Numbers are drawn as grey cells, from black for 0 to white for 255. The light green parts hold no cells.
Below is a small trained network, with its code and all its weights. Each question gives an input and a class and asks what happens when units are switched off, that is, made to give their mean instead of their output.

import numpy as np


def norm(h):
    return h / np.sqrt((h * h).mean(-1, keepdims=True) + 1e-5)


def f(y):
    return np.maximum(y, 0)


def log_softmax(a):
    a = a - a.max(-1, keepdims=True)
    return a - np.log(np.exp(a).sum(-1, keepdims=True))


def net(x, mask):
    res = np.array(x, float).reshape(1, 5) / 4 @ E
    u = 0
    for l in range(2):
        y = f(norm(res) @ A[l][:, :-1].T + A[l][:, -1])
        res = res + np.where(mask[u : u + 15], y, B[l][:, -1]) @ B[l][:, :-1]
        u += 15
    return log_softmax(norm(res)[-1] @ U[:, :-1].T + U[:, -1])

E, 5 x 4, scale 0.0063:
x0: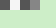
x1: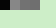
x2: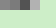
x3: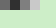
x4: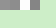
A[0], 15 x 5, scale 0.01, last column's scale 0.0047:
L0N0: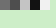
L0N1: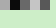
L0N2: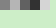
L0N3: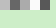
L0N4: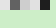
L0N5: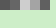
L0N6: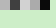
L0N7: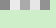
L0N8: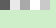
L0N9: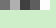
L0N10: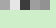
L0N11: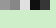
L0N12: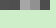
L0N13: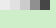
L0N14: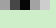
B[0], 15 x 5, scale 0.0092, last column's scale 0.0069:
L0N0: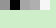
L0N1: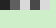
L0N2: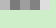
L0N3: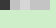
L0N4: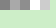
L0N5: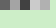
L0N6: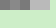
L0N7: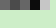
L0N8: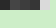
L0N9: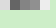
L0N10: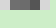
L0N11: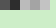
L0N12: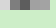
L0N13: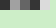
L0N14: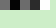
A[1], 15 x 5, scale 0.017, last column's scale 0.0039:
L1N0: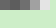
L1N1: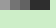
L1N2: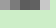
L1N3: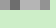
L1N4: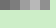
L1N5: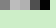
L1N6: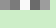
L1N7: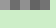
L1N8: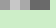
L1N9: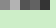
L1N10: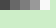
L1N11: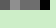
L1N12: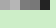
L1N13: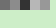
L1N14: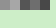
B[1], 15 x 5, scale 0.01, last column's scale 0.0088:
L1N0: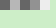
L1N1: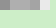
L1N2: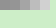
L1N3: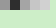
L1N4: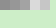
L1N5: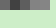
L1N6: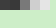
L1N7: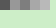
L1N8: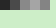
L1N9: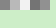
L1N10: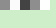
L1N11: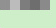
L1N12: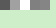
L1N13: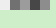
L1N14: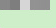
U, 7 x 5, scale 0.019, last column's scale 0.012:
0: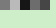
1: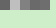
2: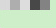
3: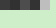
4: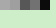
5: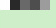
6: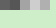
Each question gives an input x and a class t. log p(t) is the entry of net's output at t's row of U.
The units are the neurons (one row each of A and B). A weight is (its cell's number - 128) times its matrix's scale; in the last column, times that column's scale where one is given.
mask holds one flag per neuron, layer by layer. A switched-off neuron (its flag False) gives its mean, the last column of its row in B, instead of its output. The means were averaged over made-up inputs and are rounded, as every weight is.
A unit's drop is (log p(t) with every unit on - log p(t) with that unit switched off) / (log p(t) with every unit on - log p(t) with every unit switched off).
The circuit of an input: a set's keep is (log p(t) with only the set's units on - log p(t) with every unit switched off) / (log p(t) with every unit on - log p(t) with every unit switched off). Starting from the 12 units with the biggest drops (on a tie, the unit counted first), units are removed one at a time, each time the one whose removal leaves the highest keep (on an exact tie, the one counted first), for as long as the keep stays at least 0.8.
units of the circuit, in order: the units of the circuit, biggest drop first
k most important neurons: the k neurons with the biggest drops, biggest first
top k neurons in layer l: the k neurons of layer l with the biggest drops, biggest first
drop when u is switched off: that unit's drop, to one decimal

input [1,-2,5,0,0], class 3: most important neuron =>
[L0N14]
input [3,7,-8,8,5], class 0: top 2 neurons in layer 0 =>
[L0N8; L0N5]
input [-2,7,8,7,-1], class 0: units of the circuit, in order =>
[L1N10; L0N0; L1N3]
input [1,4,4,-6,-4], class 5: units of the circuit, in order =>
[L0N9; L0N10]
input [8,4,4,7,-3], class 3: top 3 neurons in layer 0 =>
[L0N8; L0N14; L0N4]
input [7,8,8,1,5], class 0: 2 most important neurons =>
[L0N8; L0N14]
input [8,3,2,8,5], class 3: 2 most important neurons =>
[L0N8; L0N7]
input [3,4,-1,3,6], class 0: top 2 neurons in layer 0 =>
[L0N14; L0N5]
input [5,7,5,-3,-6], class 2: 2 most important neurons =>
[L0N0; L1N1]
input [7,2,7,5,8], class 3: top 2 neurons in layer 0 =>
[L0N8; L0N7]
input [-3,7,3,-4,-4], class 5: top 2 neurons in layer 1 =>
[L1N6; L1N4]
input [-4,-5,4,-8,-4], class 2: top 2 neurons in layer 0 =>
[L0N0; L0N11]
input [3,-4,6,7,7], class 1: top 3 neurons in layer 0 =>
[L0N8; L0N0; L0N7]
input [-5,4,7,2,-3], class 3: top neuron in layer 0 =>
[L0N14]
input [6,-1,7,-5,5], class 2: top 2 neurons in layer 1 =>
[L1N1; L1N9]
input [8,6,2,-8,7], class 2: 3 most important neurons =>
[L0N8; L0N1; L1N1]
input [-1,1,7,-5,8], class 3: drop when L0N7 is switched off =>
0.3
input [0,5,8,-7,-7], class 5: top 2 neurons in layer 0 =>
[L0N14; L0N9]
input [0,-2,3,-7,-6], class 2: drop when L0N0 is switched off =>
0.3
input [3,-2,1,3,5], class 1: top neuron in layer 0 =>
[L0N3]
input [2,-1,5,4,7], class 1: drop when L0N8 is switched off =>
0.2
